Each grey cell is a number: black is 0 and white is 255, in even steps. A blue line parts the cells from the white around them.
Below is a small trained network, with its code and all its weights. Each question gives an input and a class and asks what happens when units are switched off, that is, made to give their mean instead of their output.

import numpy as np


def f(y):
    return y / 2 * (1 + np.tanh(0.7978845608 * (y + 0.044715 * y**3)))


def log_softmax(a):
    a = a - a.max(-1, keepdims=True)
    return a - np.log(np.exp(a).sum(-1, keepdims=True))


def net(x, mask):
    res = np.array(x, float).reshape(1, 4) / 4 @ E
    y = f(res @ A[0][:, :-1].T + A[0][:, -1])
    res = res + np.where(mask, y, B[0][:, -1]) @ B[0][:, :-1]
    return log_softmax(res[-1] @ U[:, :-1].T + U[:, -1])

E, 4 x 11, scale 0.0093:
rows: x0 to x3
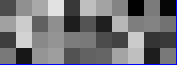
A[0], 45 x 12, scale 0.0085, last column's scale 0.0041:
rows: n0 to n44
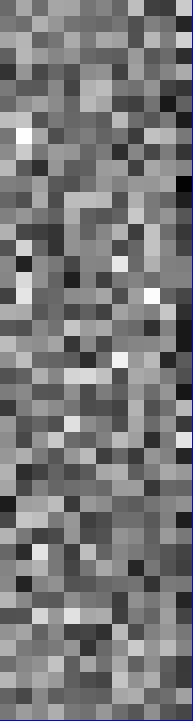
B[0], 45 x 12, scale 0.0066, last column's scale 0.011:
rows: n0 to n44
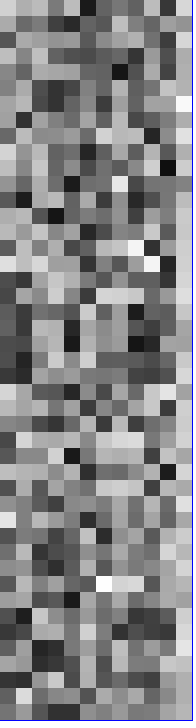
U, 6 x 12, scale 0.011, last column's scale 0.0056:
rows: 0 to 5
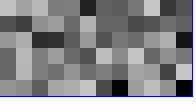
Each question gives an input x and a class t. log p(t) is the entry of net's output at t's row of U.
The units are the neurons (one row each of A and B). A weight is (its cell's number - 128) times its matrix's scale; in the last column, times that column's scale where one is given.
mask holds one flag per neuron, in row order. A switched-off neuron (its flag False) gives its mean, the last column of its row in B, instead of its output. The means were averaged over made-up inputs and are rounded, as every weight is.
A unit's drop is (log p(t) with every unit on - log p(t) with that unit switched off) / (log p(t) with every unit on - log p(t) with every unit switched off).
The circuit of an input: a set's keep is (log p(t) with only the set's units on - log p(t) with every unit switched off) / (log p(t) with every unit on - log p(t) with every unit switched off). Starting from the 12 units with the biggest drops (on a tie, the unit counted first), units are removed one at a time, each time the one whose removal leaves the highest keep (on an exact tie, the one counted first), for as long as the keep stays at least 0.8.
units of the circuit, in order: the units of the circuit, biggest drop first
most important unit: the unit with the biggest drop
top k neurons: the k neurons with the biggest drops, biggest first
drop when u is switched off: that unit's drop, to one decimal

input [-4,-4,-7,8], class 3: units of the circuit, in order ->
(n36)
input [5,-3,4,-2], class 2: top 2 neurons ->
(n6; n16)
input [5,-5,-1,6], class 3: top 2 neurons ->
(n36; n27)
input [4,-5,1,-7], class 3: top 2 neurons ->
(n18; n15)
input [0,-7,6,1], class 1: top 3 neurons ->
(n12; n38; n23)
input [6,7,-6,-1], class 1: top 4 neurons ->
(n39; n22; n42; n21)
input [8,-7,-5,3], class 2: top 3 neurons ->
(n6; n34; n5)
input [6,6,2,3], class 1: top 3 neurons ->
(n17; n39; n22)
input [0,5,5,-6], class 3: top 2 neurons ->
(n8; n18)
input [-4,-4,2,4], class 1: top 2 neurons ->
(n12; n38)
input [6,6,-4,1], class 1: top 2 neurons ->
(n39; n22)
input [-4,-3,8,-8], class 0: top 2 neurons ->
(n9; n0)
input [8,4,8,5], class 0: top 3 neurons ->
(n0; n25; n32)
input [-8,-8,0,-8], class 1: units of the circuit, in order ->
(n12)
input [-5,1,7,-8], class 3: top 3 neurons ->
(n15; n18; n8)
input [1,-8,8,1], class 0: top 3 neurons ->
(n0; n25; n9)
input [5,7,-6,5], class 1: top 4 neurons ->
(n39; n42; n21; n22)
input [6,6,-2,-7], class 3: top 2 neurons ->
(n8; n18)
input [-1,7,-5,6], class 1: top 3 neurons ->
(n39; n19; n42)
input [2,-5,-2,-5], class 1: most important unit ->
n23
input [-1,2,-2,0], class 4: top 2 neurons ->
(n0; n9)
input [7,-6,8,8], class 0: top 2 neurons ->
(n0; n25)
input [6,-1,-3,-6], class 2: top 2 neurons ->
(n6; n35)
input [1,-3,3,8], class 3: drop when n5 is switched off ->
0.0
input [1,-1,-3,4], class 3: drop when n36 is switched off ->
0.1
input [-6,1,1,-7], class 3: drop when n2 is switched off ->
0.2
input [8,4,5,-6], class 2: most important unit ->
n6
